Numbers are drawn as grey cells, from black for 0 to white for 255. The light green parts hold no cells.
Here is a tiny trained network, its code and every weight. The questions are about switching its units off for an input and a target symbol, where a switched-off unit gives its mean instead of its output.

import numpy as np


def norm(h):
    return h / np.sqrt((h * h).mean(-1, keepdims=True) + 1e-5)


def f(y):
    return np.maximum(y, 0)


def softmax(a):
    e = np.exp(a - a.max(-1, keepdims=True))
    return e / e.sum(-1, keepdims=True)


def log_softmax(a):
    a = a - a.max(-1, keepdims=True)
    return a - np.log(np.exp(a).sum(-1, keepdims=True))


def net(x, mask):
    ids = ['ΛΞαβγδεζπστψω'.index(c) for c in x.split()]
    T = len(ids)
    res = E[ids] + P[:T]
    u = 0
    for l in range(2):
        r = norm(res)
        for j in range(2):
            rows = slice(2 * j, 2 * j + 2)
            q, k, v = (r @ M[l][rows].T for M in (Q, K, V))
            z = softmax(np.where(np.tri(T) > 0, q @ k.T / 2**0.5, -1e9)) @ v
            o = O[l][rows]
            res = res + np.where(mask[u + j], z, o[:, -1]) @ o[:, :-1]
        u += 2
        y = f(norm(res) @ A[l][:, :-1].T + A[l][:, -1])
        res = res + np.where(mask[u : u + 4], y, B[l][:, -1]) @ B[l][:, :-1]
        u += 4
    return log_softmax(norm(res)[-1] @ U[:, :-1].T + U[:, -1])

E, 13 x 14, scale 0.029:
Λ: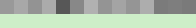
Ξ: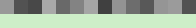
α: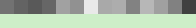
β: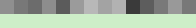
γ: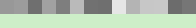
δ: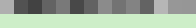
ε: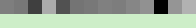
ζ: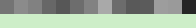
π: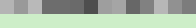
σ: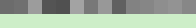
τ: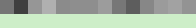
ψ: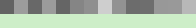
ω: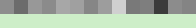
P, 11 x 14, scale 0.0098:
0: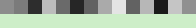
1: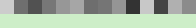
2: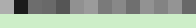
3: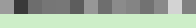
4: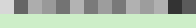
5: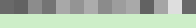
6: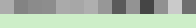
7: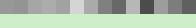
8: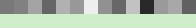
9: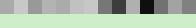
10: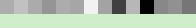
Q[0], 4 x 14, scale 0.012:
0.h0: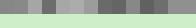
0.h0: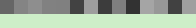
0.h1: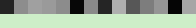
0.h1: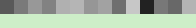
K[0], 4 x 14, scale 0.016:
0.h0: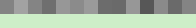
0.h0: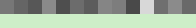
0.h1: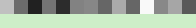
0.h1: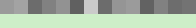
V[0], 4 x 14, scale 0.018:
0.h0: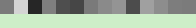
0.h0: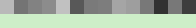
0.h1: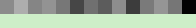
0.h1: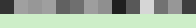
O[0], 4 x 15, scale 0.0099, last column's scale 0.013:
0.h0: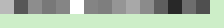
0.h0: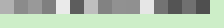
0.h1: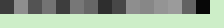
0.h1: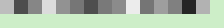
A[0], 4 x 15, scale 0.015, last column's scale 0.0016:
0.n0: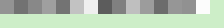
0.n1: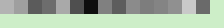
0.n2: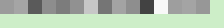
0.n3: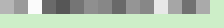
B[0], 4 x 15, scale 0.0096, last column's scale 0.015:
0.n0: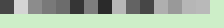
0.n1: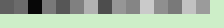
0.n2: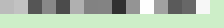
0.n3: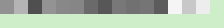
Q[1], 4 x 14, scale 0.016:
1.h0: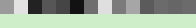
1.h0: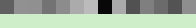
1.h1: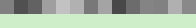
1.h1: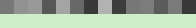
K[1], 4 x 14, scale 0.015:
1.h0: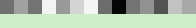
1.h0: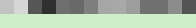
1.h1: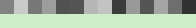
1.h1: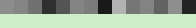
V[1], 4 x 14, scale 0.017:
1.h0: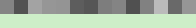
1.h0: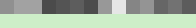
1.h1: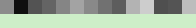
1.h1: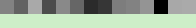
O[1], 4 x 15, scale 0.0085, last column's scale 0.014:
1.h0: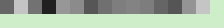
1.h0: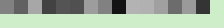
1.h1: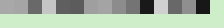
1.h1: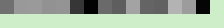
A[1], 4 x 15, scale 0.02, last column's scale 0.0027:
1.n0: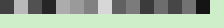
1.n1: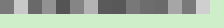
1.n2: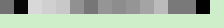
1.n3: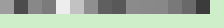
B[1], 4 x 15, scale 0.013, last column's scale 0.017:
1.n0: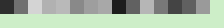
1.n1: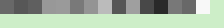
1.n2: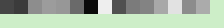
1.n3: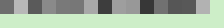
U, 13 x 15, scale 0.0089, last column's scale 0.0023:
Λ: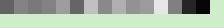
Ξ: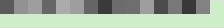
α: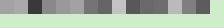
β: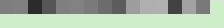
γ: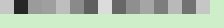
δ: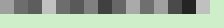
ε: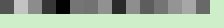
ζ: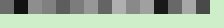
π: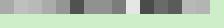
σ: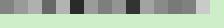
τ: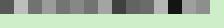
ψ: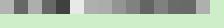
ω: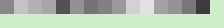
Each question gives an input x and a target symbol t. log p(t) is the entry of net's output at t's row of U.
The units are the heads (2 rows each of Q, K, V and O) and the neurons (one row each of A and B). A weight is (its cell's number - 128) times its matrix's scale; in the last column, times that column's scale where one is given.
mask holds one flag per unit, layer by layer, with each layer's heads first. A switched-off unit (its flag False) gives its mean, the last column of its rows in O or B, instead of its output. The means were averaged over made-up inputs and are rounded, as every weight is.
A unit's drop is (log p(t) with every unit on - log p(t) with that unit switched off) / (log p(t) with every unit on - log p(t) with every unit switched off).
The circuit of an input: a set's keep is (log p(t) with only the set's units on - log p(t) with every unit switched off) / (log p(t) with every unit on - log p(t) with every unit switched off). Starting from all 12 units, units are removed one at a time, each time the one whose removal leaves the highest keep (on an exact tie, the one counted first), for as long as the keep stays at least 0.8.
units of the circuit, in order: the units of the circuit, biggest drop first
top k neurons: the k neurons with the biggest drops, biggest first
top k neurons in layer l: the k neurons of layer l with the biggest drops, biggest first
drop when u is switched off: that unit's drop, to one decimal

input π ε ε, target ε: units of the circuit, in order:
(0.h1)
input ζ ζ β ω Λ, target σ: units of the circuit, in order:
(0.h0 0.h1)
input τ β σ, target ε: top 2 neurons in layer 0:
(0.n2 0.n3)
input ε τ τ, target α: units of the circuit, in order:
(1.h0 1.n1)
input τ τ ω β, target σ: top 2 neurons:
(0.n3 0.n2)
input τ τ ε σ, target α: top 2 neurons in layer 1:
(1.n2 1.n0)
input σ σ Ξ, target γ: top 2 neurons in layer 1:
(1.n2 1.n3)
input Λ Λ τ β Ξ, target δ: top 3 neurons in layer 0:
(0.n0 0.n2 0.n3)
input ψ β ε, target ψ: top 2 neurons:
(0.n3 1.n1)
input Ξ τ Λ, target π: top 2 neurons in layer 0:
(0.n0 0.n2)
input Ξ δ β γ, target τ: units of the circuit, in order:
(1.h1 0.h1 0.h0)
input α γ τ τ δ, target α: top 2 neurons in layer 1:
(1.n0 1.n2)
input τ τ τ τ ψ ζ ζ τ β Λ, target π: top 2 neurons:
(0.n0 1.n1)
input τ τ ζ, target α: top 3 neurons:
(0.n3 0.n0 1.n0)
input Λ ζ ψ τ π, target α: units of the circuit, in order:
(0.n3)
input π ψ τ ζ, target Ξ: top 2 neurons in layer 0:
(0.n2 0.n3)
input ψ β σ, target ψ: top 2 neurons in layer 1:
(1.n2 1.n1)
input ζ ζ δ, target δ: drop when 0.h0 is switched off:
0.1
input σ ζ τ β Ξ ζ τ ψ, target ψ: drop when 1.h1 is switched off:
0.2
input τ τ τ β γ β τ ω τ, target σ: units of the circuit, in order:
(0.h0)
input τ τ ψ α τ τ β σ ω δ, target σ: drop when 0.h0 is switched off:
0.4
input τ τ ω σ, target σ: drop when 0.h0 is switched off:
0.3
